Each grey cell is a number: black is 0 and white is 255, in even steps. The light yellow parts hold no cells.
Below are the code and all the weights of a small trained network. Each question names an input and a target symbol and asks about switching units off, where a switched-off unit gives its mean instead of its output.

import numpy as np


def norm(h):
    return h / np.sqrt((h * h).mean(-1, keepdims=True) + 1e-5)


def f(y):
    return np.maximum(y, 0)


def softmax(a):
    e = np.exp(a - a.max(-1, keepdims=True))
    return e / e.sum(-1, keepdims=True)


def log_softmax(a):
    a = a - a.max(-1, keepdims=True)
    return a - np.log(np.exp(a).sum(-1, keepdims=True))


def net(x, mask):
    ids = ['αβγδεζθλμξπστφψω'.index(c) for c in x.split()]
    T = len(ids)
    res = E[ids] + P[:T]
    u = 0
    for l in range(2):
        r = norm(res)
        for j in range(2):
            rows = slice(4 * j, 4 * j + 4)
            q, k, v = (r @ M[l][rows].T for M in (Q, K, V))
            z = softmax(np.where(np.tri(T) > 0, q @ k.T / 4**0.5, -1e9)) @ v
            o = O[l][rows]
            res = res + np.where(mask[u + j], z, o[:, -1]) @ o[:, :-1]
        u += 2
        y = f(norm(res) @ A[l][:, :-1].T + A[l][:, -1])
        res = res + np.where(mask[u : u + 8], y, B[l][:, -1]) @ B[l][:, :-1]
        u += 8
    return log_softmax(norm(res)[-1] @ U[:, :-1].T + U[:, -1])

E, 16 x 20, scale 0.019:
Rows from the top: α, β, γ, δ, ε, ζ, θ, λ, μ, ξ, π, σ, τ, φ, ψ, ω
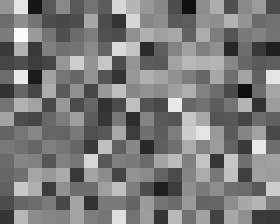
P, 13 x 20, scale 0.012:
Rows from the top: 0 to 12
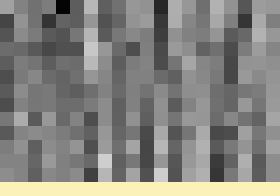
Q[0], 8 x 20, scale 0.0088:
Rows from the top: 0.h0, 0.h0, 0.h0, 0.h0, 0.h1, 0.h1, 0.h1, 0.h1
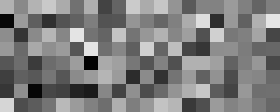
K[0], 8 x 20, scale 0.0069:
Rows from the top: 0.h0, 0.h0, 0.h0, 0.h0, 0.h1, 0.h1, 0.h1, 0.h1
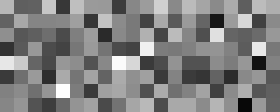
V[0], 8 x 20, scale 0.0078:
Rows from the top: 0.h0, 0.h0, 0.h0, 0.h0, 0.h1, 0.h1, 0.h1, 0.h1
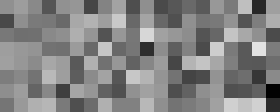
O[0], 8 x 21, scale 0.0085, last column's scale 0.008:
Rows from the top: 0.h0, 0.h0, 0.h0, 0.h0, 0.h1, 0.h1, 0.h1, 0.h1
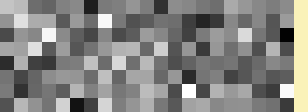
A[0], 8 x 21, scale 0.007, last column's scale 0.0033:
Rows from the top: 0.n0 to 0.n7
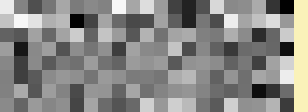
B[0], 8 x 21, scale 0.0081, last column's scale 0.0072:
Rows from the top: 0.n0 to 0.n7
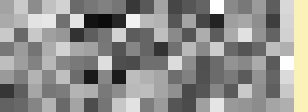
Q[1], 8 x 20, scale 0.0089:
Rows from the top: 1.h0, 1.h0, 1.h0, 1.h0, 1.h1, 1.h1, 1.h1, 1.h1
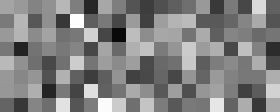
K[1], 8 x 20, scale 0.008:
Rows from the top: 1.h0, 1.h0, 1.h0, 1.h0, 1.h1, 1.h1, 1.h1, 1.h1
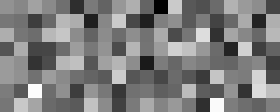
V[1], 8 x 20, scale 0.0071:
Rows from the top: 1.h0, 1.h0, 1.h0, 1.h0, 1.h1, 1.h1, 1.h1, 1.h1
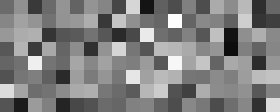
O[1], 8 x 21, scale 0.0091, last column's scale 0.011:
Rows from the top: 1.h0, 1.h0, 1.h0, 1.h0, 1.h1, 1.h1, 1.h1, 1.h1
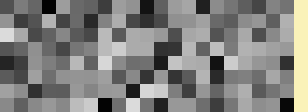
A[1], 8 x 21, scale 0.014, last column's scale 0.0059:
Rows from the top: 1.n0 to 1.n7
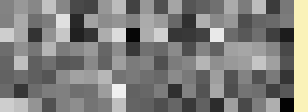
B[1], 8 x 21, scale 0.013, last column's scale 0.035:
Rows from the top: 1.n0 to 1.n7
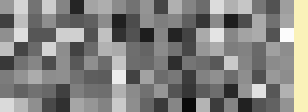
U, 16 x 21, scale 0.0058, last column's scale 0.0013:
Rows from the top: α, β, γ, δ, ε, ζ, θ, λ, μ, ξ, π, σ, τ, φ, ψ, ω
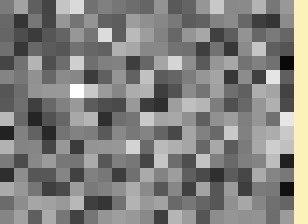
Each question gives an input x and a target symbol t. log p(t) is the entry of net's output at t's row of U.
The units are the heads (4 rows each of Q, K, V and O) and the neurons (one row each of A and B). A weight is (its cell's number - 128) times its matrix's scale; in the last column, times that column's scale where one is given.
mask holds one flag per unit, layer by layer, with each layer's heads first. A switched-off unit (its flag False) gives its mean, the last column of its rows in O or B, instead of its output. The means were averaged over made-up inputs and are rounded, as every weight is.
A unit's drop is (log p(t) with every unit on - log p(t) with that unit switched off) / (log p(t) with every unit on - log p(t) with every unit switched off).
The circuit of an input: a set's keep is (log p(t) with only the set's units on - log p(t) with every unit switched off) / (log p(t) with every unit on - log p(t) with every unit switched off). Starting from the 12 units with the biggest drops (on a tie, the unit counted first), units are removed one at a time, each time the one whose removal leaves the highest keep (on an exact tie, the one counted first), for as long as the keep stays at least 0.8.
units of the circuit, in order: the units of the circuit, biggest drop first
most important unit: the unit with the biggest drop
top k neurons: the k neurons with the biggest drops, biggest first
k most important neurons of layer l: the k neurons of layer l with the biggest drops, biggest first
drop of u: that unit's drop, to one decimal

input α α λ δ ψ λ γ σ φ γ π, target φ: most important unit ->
1.n7
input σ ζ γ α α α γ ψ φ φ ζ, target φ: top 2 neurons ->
1.n7; 1.n2
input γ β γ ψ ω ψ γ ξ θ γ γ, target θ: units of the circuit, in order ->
1.h0; 1.n2; 1.h1
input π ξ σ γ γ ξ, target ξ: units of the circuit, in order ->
0.h1; 1.h1; 1.n2; 1.n4
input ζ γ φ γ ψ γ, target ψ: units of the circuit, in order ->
0.n1; 1.n2; 0.h1
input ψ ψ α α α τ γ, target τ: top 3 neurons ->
1.n2; 0.n0; 1.n1
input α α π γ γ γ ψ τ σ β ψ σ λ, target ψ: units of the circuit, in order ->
0.n1; 0.h1; 1.n2
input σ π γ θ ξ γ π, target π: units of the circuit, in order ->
0.h0; 1.n2; 1.h1
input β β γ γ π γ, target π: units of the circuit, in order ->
1.n2; 0.h0; 1.h1
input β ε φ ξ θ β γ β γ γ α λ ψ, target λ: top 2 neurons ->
0.n0; 1.n2
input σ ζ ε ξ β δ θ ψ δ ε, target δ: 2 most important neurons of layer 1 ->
1.n2; 1.n6
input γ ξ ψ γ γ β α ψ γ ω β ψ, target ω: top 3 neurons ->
0.n0; 1.n0; 1.n2
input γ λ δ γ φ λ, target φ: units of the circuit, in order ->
0.h0; 1.n7
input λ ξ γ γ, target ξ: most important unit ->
0.h1
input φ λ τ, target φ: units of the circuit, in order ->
0.h0; 1.n7; 1.n2; 1.h1
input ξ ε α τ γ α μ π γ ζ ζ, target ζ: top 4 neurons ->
1.n2; 0.n0; 1.n5; 0.n1
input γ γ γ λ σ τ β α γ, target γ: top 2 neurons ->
0.n0; 1.n2
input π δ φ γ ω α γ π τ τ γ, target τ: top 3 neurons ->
1.n2; 1.n1; 0.n0
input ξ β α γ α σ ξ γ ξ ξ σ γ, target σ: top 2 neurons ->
1.n2; 1.n3
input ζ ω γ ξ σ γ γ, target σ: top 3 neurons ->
1.n2; 0.n0; 1.n3
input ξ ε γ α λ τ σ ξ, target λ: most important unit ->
1.n2
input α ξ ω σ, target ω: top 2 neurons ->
1.n0; 1.n2
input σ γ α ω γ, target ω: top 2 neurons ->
1.n2; 1.n0
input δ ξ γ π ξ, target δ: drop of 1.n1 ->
0.0
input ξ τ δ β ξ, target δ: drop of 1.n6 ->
0.1
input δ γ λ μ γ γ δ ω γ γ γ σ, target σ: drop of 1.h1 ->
0.1
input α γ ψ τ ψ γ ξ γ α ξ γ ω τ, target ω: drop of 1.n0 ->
0.2
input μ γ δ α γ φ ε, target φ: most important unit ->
0.h0
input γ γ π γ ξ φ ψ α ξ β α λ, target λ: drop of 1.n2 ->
0.3
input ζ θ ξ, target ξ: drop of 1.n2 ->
0.3
